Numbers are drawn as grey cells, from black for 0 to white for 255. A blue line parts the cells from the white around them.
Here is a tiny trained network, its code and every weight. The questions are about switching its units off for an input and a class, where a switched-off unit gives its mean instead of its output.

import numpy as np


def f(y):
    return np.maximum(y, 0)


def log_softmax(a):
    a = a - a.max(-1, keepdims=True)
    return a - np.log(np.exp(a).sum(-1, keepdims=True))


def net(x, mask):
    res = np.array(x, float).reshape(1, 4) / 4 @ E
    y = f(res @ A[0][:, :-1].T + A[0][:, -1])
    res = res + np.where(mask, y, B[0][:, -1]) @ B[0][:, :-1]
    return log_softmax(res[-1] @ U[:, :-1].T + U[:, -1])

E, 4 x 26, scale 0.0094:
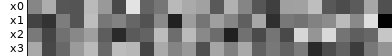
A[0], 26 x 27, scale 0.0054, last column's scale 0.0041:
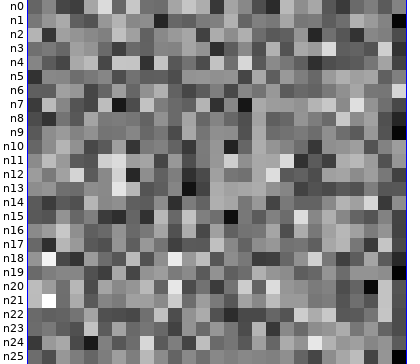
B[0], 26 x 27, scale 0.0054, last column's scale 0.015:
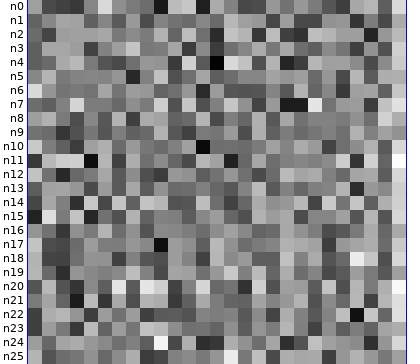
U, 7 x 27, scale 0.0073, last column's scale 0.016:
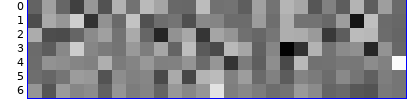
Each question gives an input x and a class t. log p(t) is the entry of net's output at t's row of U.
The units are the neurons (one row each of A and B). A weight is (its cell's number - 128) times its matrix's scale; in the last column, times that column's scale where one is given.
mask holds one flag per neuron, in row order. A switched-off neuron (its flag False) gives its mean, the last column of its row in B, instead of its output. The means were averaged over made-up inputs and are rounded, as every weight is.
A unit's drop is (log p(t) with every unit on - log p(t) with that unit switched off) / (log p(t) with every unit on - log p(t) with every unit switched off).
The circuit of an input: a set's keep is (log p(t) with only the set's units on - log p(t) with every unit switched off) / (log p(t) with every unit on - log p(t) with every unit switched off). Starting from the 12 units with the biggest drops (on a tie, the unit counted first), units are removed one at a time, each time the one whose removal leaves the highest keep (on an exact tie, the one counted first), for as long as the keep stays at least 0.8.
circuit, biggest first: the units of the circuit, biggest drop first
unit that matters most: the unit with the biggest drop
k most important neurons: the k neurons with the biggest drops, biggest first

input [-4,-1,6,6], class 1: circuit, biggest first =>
[n15]
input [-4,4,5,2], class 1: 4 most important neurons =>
[n15 n20 n22 n21]
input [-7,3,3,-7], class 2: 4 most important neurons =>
[n17 n10 n4 n12]
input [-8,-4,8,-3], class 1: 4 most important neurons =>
[n22 n15 n3 n0]
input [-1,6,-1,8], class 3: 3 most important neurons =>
[n4 n2 n20]
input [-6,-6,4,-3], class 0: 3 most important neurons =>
[n20 n21 n0]
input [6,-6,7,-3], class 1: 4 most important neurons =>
[n22 n3 n15 n14]
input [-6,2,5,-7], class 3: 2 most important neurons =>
[n7 n24]
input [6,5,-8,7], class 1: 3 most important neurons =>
[n11 n13 n7]
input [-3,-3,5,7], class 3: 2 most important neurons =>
[n4 n2]
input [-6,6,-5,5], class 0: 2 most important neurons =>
[n14 n0]
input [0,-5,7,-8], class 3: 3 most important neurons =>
[n7 n24 n11]
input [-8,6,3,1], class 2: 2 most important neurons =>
[n17 n20]
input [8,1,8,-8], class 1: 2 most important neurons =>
[n22 n15]
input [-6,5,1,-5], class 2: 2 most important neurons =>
[n20 n10]
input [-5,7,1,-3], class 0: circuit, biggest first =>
[n14]
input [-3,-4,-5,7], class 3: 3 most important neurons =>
[n4 n2 n22]
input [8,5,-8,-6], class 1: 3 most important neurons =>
[n11 n1 n10]
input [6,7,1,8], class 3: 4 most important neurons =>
[n4 n2 n20 n21]
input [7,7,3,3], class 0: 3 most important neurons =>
[n14 n8 n23]
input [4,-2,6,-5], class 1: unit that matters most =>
n22
